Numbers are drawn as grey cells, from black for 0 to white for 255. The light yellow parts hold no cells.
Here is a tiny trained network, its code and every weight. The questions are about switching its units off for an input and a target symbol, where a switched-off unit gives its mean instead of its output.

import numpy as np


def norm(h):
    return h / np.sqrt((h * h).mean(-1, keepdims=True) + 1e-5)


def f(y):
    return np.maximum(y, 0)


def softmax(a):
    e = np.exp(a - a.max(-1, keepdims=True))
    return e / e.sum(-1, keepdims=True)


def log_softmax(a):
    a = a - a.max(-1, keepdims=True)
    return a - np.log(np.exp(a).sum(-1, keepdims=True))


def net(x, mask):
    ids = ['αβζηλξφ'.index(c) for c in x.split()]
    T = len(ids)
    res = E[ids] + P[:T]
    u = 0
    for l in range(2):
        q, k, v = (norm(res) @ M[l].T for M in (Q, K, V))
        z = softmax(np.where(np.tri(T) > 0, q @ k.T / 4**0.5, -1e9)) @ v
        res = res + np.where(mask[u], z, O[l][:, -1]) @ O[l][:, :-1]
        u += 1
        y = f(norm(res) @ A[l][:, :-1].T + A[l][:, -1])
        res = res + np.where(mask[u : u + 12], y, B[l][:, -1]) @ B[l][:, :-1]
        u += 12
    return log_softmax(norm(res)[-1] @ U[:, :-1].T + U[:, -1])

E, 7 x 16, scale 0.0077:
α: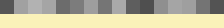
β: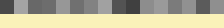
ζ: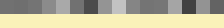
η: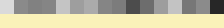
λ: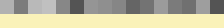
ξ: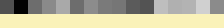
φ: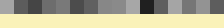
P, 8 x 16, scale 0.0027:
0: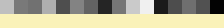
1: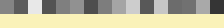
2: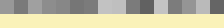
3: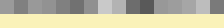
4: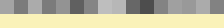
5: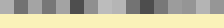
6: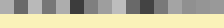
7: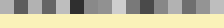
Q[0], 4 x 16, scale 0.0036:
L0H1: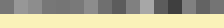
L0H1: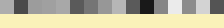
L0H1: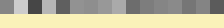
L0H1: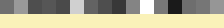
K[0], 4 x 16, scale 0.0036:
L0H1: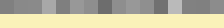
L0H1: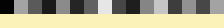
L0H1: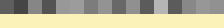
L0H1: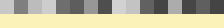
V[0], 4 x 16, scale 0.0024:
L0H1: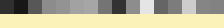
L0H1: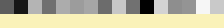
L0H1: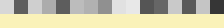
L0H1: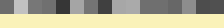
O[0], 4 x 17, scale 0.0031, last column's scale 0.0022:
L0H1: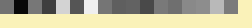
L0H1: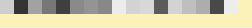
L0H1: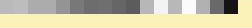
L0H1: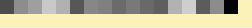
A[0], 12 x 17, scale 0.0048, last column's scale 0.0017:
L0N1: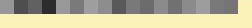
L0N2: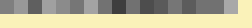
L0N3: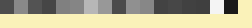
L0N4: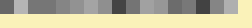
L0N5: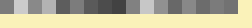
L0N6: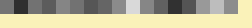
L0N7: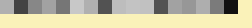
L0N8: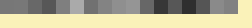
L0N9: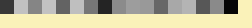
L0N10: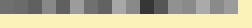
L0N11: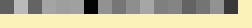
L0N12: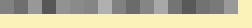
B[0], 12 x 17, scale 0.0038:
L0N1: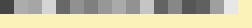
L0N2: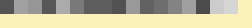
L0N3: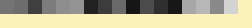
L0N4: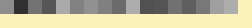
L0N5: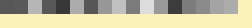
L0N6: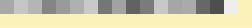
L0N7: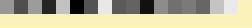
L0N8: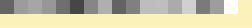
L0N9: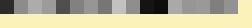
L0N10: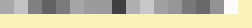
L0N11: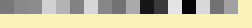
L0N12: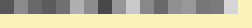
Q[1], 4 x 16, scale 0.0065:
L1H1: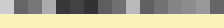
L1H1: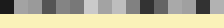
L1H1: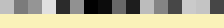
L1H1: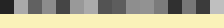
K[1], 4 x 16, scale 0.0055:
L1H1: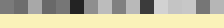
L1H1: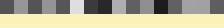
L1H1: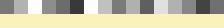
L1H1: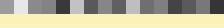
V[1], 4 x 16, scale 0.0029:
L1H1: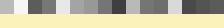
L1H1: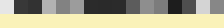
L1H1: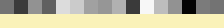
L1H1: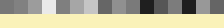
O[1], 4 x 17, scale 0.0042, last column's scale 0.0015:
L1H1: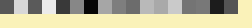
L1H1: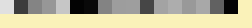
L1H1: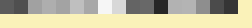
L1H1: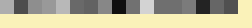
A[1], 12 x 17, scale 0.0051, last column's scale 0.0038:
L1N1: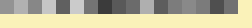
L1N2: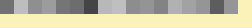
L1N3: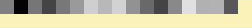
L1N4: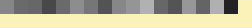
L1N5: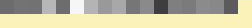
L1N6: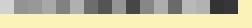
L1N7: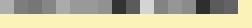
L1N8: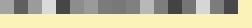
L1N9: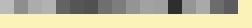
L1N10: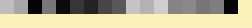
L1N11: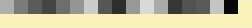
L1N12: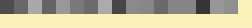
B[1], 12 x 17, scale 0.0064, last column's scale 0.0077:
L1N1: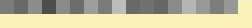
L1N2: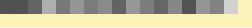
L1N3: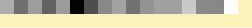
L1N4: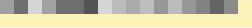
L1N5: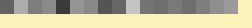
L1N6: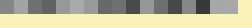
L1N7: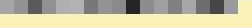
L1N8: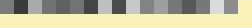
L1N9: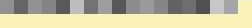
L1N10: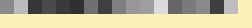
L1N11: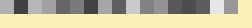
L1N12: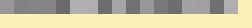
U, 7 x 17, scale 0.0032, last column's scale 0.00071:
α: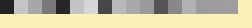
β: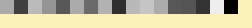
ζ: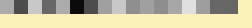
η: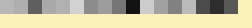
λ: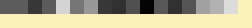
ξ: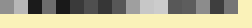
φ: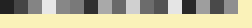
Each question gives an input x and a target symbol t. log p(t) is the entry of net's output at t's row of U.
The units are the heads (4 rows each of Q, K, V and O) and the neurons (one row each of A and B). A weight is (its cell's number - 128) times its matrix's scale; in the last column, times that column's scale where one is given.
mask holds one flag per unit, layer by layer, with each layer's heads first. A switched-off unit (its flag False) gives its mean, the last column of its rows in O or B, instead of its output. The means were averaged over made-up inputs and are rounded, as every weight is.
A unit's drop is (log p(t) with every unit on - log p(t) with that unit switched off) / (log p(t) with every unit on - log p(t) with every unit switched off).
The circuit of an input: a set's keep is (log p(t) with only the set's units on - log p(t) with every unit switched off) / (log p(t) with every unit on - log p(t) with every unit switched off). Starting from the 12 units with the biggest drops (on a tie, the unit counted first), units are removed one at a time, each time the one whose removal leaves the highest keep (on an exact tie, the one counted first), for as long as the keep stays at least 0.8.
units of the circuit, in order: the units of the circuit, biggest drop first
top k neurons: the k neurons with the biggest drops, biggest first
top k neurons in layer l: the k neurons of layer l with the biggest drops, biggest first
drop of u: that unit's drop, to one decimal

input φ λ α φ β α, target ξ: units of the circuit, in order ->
(L1H1; L1N10)
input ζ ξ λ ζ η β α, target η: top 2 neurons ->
(L0N11; L1N7)
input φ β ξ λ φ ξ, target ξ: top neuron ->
(L1N10)
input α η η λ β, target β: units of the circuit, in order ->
(L1H1; L1N11)
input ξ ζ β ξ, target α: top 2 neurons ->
(L0N7; L0N6)
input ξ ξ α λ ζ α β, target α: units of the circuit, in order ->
(L0H1; L1H1; L0N7)
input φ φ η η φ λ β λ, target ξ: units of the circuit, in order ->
(L0H1; L1H1)
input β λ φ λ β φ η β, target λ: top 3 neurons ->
(L0N3; L1N3; L0N4)
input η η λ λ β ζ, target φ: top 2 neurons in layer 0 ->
(L0N8; L0N6)
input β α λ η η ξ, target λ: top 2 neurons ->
(L0N3; L1N3)
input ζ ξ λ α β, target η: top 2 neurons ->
(L0N11; L1N7)
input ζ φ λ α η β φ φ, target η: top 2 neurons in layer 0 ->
(L0N6; L0N11)
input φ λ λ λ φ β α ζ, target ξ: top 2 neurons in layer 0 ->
(L0N8; L0N6)
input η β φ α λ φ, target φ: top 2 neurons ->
(L0N6; L0N8)
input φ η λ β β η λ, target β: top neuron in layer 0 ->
(L0N3)
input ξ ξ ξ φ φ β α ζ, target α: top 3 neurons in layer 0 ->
(L0N7; L0N8; L0N6)
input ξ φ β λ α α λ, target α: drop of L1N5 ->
0.1
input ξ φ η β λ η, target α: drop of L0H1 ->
1.1
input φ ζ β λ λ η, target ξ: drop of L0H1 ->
1.5
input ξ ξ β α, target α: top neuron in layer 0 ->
(L0N7)
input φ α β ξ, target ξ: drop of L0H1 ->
1.3
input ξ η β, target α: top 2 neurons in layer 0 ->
(L0N7; L0N3)
